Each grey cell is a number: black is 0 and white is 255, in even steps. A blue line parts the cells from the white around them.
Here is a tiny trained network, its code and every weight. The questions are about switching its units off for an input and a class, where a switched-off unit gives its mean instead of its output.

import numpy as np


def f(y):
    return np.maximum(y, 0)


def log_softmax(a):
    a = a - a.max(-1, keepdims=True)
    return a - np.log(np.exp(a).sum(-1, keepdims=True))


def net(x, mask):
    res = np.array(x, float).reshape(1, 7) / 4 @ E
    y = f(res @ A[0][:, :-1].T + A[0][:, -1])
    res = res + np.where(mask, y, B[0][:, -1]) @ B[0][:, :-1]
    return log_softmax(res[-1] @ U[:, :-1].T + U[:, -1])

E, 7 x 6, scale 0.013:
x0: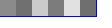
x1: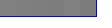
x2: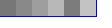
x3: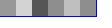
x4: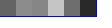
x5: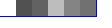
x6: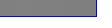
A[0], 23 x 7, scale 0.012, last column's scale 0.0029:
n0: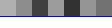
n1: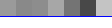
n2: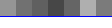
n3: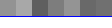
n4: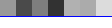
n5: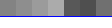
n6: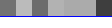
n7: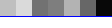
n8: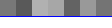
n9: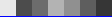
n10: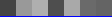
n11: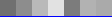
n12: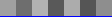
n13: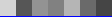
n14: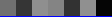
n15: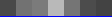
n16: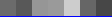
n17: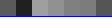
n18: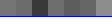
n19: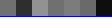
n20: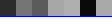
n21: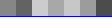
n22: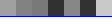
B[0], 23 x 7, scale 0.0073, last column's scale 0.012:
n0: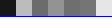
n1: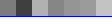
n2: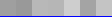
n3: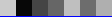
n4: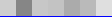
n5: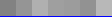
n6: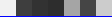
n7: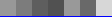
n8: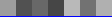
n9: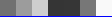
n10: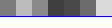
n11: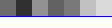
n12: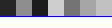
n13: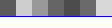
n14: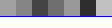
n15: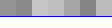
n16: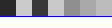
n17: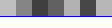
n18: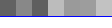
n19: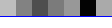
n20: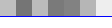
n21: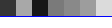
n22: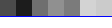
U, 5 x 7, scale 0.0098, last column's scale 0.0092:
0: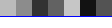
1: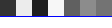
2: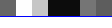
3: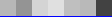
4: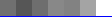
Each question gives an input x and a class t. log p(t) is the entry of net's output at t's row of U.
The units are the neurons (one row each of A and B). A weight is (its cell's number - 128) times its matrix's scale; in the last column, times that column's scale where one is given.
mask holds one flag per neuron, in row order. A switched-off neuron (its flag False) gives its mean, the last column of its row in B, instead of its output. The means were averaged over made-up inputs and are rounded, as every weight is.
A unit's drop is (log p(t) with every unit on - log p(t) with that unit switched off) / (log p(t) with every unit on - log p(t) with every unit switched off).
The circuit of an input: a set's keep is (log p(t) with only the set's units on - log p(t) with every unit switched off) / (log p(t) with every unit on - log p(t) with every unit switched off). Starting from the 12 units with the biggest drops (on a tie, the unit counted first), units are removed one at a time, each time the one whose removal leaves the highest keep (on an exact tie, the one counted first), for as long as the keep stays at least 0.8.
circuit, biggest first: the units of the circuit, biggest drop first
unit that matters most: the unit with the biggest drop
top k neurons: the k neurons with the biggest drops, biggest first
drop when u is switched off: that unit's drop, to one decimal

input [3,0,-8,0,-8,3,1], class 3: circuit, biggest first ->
(n4)
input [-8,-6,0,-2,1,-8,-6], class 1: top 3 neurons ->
(n9 n18 n13)
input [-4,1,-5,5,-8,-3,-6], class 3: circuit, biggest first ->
(n2 n4)
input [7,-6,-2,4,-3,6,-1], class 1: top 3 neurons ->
(n12 n16 n21)
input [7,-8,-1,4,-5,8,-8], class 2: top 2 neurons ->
(n9 n13)
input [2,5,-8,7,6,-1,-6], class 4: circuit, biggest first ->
(n22 n20)
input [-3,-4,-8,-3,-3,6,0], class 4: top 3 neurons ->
(n22 n10 n18)
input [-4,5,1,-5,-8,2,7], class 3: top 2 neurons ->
(n2 n4)
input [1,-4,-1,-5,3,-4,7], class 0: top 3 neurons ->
(n9 n17 n19)
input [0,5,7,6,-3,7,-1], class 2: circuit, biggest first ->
(n9 n13)
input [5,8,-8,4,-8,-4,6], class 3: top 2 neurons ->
(n4 n2)
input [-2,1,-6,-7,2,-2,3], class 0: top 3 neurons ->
(n19 n14 n17)
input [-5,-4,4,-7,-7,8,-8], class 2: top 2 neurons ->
(n9 n0)
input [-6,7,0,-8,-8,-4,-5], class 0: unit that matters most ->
n14
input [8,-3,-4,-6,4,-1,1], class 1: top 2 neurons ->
(n12 n16)
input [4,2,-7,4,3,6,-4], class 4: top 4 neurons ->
(n22 n3 n12 n10)
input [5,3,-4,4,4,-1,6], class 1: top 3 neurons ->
(n16 n12 n11)
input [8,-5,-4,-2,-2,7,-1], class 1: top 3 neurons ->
(n12 n16 n21)
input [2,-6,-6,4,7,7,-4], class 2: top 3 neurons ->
(n9 n13 n4)
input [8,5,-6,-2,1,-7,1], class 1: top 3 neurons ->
(n12 n16 n9)
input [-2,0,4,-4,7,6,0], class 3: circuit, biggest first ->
(n15)
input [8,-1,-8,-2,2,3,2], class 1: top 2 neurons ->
(n12 n16)
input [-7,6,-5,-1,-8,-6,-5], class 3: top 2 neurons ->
(n2 n4)
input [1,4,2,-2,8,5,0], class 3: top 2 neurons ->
(n15 n1)
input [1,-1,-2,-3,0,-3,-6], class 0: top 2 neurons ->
(n9 n13)
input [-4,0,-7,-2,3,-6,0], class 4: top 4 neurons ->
(n9 n22 n13 n18)
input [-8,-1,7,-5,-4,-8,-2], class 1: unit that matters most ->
n9
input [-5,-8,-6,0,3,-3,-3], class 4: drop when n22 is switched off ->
0.4
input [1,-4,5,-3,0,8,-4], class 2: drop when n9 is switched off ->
0.3
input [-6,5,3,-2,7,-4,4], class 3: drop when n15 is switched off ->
0.3
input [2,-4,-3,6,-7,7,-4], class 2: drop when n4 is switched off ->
-0.1
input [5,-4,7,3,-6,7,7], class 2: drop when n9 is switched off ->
0.5
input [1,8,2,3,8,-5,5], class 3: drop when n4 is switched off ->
0.0
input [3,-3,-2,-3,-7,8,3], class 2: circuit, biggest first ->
(n9)
